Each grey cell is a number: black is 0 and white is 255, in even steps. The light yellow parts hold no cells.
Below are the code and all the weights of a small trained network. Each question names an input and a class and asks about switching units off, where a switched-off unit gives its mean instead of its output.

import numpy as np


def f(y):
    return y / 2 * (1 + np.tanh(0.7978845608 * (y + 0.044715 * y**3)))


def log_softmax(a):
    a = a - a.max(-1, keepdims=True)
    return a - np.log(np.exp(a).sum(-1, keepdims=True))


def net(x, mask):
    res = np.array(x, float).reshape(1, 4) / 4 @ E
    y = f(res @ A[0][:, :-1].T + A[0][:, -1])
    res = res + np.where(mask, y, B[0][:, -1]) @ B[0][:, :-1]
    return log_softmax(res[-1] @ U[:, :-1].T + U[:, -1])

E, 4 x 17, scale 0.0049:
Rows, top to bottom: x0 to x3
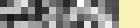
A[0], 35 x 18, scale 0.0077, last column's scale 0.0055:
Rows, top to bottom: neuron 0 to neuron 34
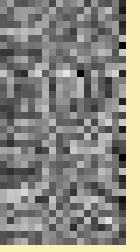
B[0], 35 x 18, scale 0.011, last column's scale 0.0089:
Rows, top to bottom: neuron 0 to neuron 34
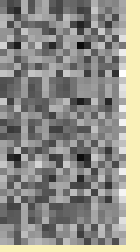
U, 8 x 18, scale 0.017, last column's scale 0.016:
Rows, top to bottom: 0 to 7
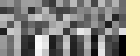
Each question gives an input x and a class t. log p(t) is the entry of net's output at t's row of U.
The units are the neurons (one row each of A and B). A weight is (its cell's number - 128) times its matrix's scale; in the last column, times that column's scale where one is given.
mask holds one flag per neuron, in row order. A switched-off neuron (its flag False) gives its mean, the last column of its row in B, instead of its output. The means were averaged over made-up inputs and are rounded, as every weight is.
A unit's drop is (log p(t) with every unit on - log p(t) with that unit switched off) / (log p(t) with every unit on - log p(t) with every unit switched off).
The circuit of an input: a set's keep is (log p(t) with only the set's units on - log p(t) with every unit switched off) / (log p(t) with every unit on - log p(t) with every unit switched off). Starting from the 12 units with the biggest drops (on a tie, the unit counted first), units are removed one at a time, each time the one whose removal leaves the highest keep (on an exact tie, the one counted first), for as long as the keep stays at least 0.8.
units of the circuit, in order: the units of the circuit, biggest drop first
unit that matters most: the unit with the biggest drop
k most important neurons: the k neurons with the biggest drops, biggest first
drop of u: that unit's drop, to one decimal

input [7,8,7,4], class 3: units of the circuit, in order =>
neuron 21
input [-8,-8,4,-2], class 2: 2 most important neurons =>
neuron 10; neuron 28
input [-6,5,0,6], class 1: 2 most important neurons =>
neuron 31; neuron 5
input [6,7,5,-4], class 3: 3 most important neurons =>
neuron 21; neuron 28; neuron 10
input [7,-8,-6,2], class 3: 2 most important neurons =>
neuron 26; neuron 15
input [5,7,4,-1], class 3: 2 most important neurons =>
neuron 21; neuron 28
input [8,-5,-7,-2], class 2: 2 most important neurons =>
neuron 5; neuron 23
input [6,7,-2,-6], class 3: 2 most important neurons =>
neuron 28; neuron 21
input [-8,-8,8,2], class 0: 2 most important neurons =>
neuron 24; neuron 16
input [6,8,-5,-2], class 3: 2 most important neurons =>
neuron 28; neuron 21
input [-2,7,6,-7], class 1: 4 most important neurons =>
neuron 13; neuron 12; neuron 0; neuron 15
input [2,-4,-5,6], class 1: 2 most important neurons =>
neuron 31; neuron 17
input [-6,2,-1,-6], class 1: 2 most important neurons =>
neuron 12; neuron 5
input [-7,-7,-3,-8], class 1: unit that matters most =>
neuron 12
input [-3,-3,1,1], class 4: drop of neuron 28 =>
0.2
